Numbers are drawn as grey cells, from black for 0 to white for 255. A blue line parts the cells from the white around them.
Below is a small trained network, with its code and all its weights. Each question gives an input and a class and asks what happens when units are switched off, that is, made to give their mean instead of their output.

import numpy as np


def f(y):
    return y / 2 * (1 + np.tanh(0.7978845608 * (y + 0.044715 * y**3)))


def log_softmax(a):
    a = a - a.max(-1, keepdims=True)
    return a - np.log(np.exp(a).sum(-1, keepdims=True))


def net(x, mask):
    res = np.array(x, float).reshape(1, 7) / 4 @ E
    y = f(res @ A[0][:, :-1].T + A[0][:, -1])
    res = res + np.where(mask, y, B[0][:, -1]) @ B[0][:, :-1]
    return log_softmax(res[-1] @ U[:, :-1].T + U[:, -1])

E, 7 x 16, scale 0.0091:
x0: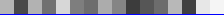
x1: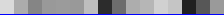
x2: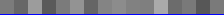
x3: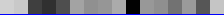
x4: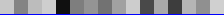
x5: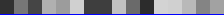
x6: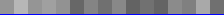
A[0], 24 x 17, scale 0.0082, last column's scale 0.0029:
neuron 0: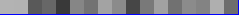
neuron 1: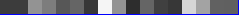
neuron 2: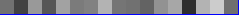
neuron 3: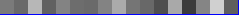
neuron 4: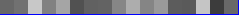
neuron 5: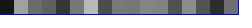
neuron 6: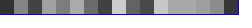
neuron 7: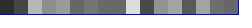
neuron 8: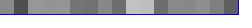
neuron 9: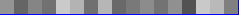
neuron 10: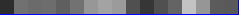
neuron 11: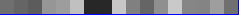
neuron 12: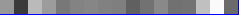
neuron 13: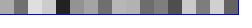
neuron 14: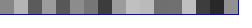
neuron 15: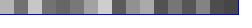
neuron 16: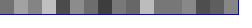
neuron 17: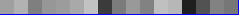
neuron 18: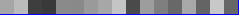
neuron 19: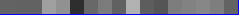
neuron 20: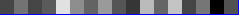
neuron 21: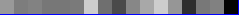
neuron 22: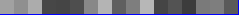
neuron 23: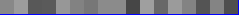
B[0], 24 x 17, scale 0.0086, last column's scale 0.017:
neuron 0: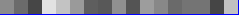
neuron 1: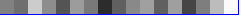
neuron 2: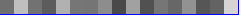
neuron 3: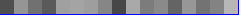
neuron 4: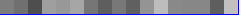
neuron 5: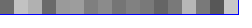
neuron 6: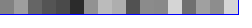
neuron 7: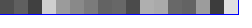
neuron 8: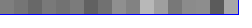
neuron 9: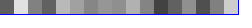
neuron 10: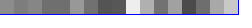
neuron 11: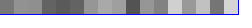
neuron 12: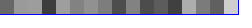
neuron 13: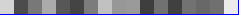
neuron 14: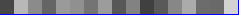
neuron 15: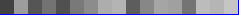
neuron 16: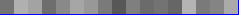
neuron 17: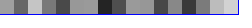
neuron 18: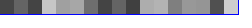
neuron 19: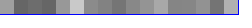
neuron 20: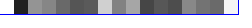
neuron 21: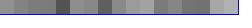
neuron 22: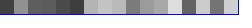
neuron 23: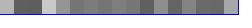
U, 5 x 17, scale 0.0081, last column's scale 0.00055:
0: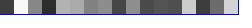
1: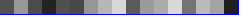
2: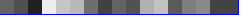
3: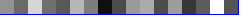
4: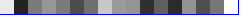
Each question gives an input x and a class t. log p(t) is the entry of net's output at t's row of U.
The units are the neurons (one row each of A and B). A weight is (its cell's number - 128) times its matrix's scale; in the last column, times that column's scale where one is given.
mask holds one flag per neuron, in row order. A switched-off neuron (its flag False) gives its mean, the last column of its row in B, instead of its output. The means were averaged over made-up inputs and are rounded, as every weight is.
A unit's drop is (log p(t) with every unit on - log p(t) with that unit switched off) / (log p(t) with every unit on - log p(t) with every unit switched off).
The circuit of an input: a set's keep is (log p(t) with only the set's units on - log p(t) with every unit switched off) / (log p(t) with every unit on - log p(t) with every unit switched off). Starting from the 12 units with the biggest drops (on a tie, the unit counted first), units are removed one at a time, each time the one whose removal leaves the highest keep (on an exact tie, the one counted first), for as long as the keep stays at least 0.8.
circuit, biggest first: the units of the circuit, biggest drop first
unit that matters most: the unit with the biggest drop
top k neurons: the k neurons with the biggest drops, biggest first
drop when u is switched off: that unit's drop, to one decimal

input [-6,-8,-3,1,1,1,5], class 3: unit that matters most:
neuron 1
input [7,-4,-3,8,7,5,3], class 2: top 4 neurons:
[neuron 0; neuron 18; neuron 20; neuron 14]
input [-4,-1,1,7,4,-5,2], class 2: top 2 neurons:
[neuron 0; neuron 18]
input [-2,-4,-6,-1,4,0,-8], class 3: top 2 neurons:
[neuron 20; neuron 1]
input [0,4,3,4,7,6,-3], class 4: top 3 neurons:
[neuron 13; neuron 22; neuron 15]
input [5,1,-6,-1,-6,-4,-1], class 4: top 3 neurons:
[neuron 20; neuron 14; neuron 5]
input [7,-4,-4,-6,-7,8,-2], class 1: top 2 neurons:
[neuron 6; neuron 11]
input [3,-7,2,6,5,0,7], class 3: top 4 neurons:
[neuron 1; neuron 7; neuron 10; neuron 4]
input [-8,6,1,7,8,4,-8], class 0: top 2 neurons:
[neuron 14; neuron 20]
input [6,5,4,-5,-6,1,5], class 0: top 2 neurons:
[neuron 9; neuron 2]
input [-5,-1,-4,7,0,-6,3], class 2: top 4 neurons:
[neuron 18; neuron 0; neuron 6; neuron 11]
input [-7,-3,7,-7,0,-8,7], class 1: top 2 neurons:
[neuron 22; neuron 15]
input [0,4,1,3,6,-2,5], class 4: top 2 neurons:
[neuron 13; neuron 1]
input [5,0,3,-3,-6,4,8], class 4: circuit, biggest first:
[neuron 20]
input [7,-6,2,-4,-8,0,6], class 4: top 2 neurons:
[neuron 20; neuron 14]
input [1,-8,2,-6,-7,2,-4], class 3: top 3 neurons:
[neuron 1; neuron 10; neuron 13]
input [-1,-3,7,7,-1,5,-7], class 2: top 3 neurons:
[neuron 18; neuron 0; neuron 22]
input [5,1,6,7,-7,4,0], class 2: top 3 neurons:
[neuron 18; neuron 13; neuron 0]
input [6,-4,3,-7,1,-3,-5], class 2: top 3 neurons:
[neuron 7; neuron 4; neuron 14]
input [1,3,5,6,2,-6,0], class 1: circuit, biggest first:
[neuron 22]
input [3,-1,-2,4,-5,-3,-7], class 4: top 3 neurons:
[neuron 20; neuron 7; neuron 4]
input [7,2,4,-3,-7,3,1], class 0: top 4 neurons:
[neuron 9; neuron 2; neuron 13; neuron 3]
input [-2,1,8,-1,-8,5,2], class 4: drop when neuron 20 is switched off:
1.2
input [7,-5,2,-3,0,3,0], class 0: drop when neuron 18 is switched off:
0.0
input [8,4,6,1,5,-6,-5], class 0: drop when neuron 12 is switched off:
0.1
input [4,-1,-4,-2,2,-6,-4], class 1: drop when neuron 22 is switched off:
0.7
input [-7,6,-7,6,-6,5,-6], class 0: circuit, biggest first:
[neuron 14]
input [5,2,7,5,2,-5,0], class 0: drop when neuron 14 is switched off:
-0.1
